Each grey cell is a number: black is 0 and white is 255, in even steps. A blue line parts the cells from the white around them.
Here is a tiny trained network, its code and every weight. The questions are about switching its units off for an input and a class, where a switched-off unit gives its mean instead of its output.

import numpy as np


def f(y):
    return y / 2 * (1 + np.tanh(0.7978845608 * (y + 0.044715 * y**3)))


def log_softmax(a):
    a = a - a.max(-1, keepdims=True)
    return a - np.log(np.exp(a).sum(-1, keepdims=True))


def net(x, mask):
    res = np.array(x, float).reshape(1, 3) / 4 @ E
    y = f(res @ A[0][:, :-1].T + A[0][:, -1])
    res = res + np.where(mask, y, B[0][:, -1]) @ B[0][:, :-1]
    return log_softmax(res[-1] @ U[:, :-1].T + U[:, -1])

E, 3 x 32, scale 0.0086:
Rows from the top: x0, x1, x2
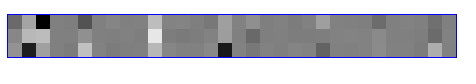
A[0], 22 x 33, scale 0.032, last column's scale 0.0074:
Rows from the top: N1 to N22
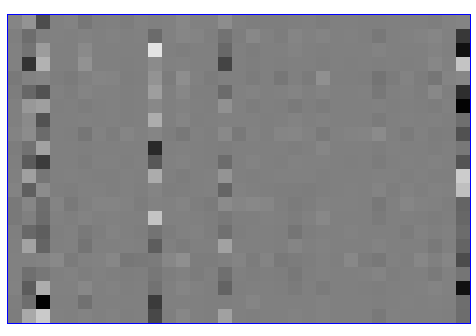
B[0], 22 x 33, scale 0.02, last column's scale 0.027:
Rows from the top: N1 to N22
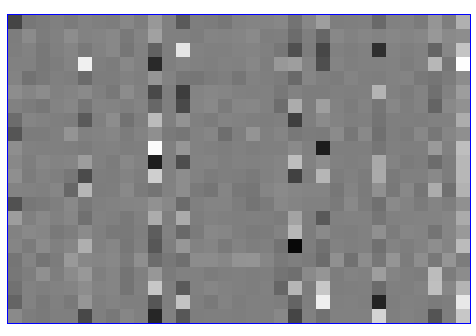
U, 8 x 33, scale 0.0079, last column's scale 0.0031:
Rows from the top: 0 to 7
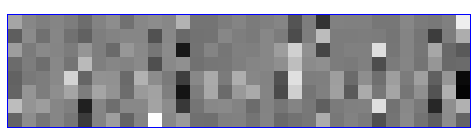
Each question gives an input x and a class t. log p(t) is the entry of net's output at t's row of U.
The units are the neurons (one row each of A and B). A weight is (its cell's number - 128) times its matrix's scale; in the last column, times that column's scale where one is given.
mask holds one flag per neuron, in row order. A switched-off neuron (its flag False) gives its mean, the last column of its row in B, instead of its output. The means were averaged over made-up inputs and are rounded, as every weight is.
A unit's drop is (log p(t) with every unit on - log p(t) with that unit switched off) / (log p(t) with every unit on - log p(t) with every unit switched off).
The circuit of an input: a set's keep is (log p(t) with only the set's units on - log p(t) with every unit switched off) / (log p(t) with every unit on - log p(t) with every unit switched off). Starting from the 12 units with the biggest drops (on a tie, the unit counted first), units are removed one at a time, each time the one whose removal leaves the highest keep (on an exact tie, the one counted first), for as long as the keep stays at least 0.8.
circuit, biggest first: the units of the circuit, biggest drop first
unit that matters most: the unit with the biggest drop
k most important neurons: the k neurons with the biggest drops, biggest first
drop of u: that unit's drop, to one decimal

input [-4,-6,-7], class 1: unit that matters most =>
N21
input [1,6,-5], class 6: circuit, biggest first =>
(N21, N4)
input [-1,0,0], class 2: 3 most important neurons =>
(N21, N3, N17)
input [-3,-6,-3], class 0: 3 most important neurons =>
(N10, N4, N20)
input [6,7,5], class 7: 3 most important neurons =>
(N4, N12, N8)
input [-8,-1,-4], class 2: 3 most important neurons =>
(N12, N3, N8)
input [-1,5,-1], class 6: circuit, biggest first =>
(N21, N4)
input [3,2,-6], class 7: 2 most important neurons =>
(N4, N11)
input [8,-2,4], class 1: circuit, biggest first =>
(N4, N6)
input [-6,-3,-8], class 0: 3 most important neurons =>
(N10, N17, N11)
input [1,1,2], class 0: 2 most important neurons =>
(N21, N11)
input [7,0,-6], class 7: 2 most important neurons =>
(N4, N22)
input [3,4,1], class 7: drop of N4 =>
0.3
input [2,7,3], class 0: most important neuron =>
(N3)
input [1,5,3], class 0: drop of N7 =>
0.0
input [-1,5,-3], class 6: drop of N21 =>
0.4
